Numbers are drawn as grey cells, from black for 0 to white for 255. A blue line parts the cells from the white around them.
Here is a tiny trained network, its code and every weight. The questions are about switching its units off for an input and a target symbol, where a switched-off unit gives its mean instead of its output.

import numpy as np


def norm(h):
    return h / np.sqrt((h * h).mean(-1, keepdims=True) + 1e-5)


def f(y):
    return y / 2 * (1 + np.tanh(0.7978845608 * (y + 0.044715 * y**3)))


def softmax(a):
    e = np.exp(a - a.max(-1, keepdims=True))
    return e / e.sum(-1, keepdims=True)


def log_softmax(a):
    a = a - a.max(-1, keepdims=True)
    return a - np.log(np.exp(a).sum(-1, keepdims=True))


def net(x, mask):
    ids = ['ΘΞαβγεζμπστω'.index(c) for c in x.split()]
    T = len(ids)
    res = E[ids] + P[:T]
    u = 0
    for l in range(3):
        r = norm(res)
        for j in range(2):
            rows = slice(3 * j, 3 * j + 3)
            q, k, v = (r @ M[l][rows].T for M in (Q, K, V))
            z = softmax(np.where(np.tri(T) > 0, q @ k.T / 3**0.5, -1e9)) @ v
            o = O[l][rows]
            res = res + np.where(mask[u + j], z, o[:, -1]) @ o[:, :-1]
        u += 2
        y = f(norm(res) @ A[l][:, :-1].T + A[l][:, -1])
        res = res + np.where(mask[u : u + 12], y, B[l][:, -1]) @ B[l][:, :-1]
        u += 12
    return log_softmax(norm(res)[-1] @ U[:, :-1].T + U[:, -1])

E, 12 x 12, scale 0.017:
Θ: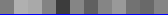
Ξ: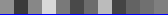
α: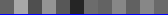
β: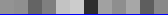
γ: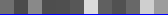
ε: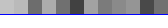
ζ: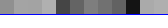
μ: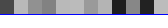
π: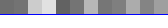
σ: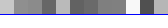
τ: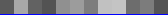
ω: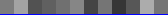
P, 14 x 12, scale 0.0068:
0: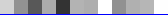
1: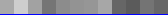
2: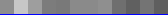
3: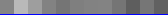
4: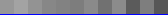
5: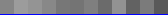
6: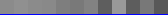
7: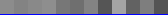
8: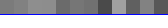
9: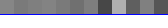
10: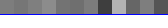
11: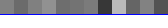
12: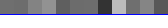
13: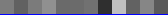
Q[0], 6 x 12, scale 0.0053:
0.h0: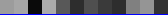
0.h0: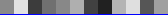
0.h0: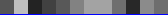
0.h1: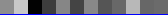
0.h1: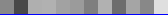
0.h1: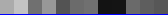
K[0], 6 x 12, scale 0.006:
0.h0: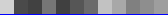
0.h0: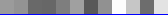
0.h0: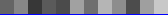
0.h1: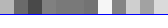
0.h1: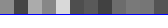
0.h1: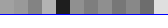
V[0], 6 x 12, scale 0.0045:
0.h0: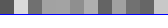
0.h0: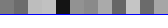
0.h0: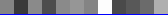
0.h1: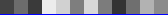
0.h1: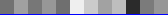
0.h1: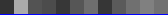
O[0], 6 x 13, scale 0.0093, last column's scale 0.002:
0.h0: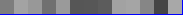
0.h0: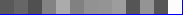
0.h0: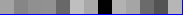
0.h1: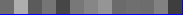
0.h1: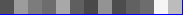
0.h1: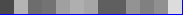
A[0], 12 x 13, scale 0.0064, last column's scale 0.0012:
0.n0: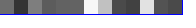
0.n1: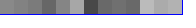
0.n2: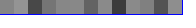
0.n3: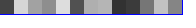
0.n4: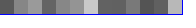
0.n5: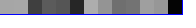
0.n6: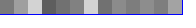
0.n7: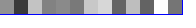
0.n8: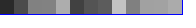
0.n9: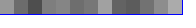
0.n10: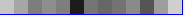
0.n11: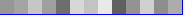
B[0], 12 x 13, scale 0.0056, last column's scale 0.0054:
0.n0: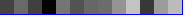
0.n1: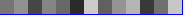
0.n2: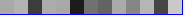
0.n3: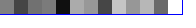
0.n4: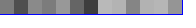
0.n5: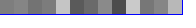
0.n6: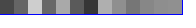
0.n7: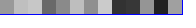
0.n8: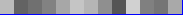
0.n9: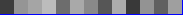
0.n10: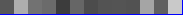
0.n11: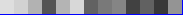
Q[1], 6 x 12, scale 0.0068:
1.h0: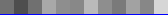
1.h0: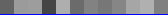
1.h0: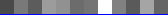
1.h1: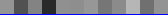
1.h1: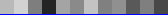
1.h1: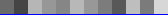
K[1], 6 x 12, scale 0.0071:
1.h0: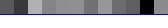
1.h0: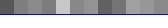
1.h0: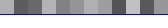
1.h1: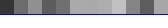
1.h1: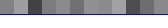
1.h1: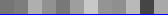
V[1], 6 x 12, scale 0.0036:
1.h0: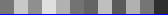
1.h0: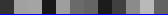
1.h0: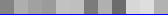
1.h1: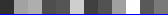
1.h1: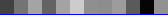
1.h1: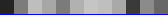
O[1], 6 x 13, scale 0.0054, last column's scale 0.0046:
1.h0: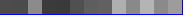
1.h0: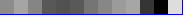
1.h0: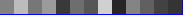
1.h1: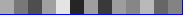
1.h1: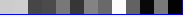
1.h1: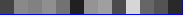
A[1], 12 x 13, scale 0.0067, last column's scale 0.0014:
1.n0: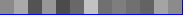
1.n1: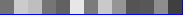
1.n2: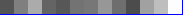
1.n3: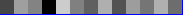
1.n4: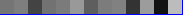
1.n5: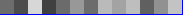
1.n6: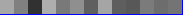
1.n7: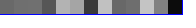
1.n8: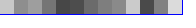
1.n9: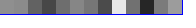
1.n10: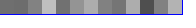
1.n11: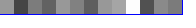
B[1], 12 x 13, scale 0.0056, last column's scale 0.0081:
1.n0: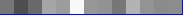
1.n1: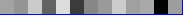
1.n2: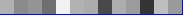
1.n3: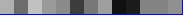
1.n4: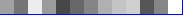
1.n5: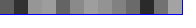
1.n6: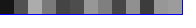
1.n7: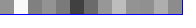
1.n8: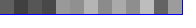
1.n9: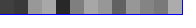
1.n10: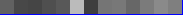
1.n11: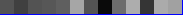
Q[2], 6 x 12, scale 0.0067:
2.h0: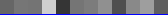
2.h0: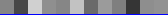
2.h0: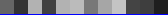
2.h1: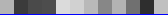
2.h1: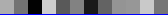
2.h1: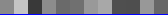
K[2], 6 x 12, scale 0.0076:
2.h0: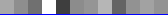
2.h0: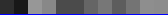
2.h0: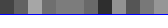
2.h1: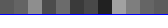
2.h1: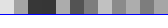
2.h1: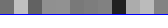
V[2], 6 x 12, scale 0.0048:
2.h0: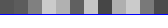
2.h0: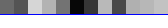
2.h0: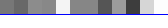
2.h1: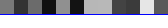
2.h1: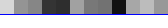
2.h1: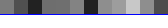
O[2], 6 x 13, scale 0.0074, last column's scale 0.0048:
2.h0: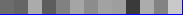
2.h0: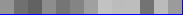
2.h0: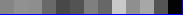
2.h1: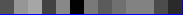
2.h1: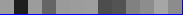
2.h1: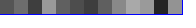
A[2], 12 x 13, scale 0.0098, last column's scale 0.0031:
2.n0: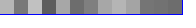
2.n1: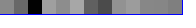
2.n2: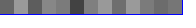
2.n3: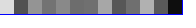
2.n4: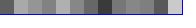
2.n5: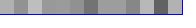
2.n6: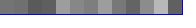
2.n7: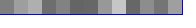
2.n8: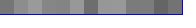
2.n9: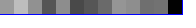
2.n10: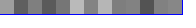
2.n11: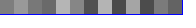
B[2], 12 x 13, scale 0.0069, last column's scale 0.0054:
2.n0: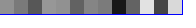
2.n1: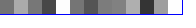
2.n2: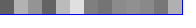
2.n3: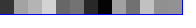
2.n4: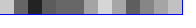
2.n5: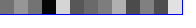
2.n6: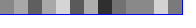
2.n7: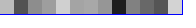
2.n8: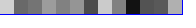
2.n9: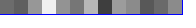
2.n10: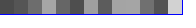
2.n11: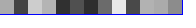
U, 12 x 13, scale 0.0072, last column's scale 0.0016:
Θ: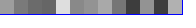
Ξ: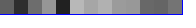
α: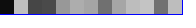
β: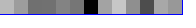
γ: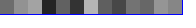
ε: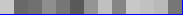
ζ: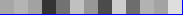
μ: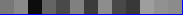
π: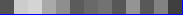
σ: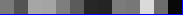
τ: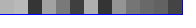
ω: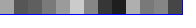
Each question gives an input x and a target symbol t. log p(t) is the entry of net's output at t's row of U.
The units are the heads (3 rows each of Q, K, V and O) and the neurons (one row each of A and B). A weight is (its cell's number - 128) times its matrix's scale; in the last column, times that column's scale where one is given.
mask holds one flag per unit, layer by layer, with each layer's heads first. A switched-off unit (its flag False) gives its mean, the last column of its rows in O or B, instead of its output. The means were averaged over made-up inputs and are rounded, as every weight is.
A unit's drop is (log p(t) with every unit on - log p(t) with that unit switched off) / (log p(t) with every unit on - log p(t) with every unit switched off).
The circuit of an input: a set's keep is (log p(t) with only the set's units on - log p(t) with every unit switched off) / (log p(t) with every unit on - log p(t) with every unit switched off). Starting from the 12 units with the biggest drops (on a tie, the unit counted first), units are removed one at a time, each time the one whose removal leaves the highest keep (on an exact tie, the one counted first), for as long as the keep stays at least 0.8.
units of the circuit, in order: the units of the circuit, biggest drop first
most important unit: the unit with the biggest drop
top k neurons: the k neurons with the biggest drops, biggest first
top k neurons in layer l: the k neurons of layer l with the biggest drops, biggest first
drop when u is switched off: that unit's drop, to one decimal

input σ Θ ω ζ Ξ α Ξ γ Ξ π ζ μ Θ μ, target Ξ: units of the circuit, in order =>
(0.n3; 1.h1; 1.n9)
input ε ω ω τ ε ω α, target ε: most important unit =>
2.h0
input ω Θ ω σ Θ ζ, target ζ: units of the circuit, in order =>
(0.n3; 1.n2; 2.n0)
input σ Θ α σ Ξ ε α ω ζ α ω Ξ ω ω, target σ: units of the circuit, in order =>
(0.h1; 2.n3)
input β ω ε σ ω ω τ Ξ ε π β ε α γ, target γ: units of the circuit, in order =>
(0.n0; 1.n3; 0.n3)
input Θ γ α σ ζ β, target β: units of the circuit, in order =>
(2.n11; 1.n7)
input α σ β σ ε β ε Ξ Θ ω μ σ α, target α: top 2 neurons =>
(2.n2; 0.n10)
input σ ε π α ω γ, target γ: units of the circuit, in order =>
(0.n0; 1.n3; 0.h0)
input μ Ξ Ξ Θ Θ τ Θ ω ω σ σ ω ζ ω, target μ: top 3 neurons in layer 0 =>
(0.n3; 0.n1; 0.n7)
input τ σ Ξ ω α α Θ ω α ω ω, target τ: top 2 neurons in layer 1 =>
(1.n4; 1.n1)
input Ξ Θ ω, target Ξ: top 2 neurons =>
(1.n4; 1.n6)
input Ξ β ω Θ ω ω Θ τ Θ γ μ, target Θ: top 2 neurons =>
(0.n7; 1.n1)
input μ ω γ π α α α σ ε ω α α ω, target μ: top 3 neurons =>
(0.n3; 1.n1; 2.n4)
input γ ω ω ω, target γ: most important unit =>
2.h1
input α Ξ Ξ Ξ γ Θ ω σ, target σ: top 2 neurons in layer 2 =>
(2.n3; 2.n11)
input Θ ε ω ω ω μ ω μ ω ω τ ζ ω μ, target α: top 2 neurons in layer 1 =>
(1.n4; 1.n9)
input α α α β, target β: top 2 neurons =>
(0.n3; 2.n11)
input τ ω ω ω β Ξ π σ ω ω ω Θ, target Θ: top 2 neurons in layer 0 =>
(0.n3; 0.n0)
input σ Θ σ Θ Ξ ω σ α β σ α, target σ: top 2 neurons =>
(2.n3; 0.n7)
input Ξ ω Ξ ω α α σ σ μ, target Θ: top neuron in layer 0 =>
(0.n11)
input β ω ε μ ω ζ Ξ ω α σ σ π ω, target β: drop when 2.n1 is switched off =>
0.1
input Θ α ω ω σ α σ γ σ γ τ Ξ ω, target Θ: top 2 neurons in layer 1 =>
(1.n4; 1.n1)
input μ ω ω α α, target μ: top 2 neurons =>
(0.n3; 2.n4)
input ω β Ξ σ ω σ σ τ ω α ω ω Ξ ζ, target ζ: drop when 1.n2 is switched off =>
0.2
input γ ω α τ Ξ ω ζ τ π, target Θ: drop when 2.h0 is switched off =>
0.0
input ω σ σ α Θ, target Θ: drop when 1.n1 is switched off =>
0.1
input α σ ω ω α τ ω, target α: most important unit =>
0.h1
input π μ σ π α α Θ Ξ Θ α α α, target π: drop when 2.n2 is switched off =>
0.1
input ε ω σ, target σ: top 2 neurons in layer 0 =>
(0.n7; 0.n3)
